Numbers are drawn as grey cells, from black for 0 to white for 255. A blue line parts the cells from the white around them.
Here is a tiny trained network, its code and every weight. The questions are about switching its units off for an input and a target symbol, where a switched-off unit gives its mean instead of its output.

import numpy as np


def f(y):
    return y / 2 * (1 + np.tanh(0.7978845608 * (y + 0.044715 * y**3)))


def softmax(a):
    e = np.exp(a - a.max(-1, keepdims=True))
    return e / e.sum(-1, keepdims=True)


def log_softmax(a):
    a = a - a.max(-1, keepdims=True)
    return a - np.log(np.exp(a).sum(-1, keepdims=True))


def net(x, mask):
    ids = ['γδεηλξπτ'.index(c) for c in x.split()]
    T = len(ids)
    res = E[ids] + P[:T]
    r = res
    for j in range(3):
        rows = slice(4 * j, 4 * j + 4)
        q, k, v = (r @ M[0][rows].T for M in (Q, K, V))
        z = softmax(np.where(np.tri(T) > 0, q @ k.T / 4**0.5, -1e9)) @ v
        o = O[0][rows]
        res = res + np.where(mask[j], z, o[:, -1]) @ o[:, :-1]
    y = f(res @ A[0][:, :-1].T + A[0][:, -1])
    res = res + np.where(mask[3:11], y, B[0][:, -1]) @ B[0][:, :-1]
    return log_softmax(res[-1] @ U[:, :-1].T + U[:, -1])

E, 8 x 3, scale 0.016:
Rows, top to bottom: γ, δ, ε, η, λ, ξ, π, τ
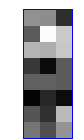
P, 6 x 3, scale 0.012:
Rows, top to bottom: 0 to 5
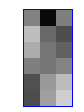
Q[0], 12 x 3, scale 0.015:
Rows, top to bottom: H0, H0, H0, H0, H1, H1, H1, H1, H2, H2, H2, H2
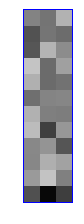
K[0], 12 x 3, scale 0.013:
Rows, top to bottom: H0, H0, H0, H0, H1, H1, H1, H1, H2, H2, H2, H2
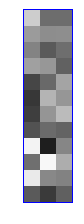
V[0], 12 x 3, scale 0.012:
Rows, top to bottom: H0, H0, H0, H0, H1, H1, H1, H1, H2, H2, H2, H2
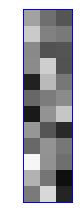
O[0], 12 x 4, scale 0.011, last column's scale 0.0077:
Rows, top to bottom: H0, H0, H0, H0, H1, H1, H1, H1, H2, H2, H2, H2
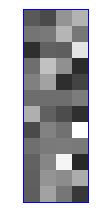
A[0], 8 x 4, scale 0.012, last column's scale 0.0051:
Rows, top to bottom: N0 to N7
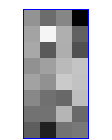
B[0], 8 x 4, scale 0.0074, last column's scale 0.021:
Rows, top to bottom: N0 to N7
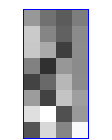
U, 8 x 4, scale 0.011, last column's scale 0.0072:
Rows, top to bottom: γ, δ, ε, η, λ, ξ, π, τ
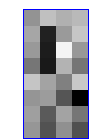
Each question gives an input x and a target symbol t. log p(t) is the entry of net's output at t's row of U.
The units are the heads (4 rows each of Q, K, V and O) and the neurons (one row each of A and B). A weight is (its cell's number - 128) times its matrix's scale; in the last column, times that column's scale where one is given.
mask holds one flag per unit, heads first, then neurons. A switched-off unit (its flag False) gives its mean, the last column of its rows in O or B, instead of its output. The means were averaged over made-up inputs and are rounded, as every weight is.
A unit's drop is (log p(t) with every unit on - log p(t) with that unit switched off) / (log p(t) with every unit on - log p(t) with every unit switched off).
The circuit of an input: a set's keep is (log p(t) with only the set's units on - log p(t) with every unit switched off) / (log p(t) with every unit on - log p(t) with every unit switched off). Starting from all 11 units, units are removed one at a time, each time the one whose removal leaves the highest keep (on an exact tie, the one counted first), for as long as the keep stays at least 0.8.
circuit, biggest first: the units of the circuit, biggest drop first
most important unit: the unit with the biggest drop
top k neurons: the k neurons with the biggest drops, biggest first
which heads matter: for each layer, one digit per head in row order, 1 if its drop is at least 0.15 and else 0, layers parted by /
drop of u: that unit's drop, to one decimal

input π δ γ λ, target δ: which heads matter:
001
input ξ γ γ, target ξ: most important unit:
H2
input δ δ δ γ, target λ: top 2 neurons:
N1, N7
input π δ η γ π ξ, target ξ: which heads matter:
001
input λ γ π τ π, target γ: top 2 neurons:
N7, N6
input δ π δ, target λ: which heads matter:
110
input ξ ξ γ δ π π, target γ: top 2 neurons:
N7, N3
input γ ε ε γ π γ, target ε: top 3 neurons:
N7, N3, N4
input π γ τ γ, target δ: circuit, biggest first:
H2, N6
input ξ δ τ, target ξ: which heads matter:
011
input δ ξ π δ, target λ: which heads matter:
010
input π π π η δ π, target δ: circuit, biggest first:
H2, H1
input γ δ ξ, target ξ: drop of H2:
0.8
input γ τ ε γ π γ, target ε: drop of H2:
0.4
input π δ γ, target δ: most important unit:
N7
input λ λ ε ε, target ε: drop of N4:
0.5
